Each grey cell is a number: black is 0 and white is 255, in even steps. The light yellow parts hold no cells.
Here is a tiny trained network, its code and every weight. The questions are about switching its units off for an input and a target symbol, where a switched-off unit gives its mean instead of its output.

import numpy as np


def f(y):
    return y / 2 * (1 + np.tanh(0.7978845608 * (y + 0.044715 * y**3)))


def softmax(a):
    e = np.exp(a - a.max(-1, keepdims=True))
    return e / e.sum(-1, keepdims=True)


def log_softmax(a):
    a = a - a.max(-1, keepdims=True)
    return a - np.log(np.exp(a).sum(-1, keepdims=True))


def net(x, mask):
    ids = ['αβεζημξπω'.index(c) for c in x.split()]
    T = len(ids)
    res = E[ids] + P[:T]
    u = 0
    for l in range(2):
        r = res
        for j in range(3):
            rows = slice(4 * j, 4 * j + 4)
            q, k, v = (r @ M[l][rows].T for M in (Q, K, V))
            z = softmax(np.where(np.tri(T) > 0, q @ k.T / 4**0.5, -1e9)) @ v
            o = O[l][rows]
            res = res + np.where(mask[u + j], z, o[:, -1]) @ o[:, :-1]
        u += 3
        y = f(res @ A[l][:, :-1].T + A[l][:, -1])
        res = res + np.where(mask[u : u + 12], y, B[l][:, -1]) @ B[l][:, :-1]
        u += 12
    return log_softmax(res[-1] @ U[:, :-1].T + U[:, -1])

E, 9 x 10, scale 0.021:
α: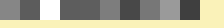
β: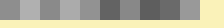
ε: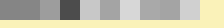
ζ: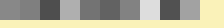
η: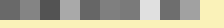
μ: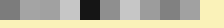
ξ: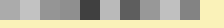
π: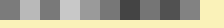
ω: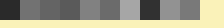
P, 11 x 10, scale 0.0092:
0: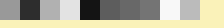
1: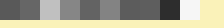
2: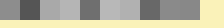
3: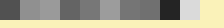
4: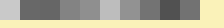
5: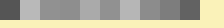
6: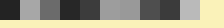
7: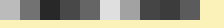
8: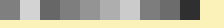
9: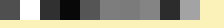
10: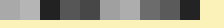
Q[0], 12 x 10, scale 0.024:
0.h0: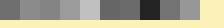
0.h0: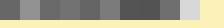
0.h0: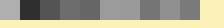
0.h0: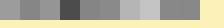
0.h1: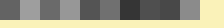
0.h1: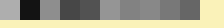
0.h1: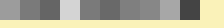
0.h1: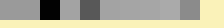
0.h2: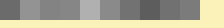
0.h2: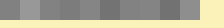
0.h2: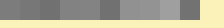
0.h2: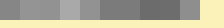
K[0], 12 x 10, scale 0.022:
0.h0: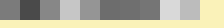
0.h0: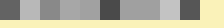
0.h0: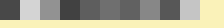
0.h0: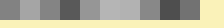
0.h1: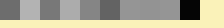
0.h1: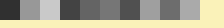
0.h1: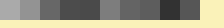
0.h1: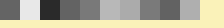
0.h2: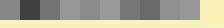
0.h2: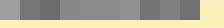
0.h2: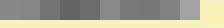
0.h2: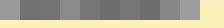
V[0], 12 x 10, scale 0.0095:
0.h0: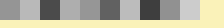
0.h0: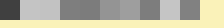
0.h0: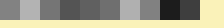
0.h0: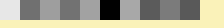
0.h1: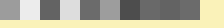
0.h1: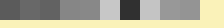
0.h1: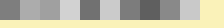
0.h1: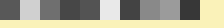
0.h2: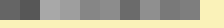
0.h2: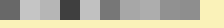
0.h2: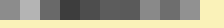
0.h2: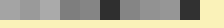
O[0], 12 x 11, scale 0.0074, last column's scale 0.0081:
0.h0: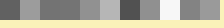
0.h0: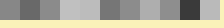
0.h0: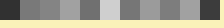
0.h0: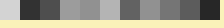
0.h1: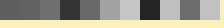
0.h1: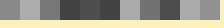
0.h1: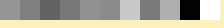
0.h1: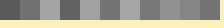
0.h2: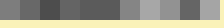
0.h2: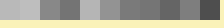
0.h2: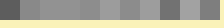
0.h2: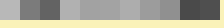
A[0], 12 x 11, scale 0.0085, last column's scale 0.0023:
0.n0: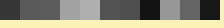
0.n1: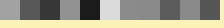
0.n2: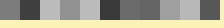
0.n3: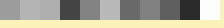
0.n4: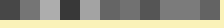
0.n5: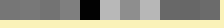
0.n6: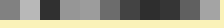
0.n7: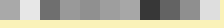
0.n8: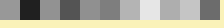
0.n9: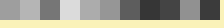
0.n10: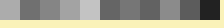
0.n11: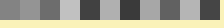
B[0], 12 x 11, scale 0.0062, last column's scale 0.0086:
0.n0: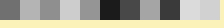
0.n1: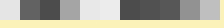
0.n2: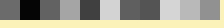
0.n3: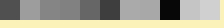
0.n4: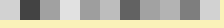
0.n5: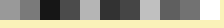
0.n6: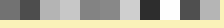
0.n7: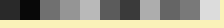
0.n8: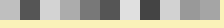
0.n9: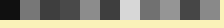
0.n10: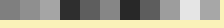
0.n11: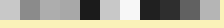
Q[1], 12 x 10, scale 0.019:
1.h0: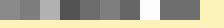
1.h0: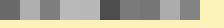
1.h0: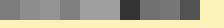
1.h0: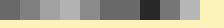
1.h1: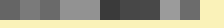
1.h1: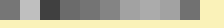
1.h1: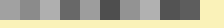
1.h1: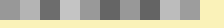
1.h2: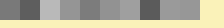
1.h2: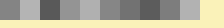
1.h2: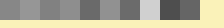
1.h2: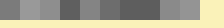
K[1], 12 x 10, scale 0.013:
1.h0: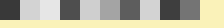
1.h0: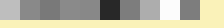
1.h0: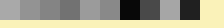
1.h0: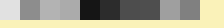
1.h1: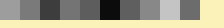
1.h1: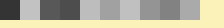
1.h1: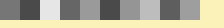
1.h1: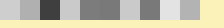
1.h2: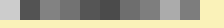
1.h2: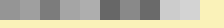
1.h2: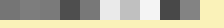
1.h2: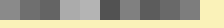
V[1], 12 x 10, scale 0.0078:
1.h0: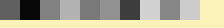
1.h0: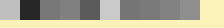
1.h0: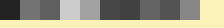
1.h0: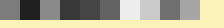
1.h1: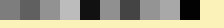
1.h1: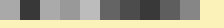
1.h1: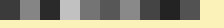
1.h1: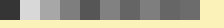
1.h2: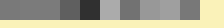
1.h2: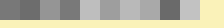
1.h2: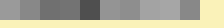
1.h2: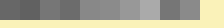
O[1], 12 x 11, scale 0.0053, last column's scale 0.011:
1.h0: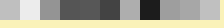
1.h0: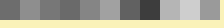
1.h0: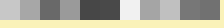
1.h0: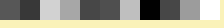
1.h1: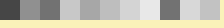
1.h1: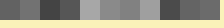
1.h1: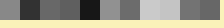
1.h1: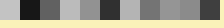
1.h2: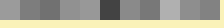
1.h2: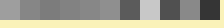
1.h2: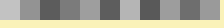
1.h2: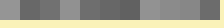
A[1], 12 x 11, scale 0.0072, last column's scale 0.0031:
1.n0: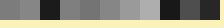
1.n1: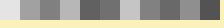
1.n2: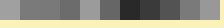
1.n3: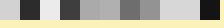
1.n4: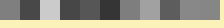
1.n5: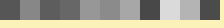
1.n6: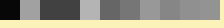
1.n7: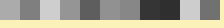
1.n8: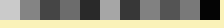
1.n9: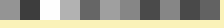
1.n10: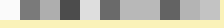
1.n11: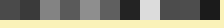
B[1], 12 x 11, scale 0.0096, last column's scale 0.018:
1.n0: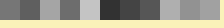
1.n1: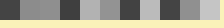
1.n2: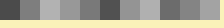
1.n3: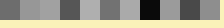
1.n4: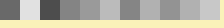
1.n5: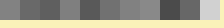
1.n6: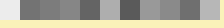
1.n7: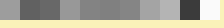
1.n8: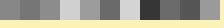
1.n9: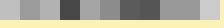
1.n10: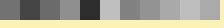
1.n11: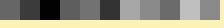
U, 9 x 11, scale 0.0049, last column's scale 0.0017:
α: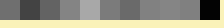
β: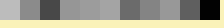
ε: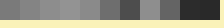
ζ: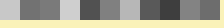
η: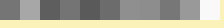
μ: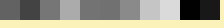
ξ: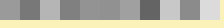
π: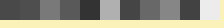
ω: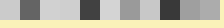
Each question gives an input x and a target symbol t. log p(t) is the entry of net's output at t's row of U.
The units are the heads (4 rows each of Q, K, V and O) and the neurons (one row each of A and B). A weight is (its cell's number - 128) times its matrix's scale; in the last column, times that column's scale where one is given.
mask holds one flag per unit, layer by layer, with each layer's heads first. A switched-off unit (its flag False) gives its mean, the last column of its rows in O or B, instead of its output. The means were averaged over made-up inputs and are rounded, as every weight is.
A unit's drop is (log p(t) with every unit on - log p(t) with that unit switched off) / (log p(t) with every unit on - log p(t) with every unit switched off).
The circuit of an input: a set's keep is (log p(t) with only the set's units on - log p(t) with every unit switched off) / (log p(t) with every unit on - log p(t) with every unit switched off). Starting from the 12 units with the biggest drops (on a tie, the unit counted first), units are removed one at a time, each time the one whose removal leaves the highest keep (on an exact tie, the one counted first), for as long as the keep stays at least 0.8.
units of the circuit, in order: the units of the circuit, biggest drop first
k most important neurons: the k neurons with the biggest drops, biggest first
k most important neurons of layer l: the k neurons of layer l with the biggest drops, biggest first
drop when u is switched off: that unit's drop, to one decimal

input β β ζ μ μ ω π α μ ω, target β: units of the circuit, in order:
0.h0, 1.h0, 1.n6
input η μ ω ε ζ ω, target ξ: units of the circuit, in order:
1.n9, 0.n4, 1.h0, 0.n5
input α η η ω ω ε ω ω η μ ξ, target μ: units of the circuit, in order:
1.h0, 0.h1
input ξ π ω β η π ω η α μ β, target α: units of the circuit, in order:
1.h0, 1.n11, 0.h1, 0.n7
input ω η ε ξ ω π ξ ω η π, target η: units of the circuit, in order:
1.h0, 0.h1, 1.n1
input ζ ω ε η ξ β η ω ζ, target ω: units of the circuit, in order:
0.h1, 0.n11
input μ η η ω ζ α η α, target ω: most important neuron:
0.n4
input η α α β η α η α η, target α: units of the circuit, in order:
0.h0, 1.n0, 1.h1
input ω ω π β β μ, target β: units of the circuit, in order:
0.h0, 0.n1, 1.h0, 0.h1
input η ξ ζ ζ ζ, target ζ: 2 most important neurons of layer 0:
0.n1, 0.n11
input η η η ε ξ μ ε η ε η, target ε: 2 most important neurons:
0.n11, 1.n1
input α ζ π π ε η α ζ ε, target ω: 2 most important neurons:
1.n10, 0.n5
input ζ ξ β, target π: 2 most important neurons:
0.n1, 0.n11
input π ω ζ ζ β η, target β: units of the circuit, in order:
0.h0, 0.h1, 0.n1, 1.h0
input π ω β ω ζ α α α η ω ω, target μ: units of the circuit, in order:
1.h0, 1.h1
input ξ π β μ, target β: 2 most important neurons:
0.n1, 0.n5
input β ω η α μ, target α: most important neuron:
1.n0
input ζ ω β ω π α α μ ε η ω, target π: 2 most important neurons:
0.n1, 0.n11
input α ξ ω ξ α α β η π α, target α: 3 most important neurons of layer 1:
1.n0, 1.n11, 1.n1
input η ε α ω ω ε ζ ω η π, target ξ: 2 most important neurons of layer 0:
0.n6, 0.n4
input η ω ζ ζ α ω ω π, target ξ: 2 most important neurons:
1.n9, 0.n4
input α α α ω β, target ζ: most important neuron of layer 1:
1.n5
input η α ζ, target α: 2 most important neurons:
1.n0, 1.n1
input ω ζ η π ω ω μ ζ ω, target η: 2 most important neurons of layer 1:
1.n1, 1.n7
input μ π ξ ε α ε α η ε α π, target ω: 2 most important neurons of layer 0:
0.n0, 0.n3
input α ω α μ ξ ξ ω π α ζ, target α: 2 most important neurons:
1.n1, 1.n0
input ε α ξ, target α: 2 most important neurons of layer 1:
1.n0, 1.n11
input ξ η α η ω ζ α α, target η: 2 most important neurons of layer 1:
1.n4, 1.n11
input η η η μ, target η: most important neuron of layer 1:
1.n4
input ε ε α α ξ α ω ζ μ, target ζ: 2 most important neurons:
1.n8, 0.n1
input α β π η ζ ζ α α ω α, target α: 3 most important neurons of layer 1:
1.n0, 1.n11, 1.n7
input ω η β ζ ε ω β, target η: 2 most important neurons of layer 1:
1.n1, 1.n7
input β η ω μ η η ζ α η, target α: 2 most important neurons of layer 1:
1.n0, 1.n1
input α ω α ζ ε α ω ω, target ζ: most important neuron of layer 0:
0.n6
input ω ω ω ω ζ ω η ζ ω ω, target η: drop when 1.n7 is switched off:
0.2
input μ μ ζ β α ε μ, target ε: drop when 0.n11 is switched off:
0.1
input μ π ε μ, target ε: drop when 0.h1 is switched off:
0.1
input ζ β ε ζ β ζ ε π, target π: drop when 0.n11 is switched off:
0.1
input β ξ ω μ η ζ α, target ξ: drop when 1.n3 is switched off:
0.3
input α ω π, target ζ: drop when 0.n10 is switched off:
0.2
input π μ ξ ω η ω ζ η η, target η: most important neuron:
1.n4
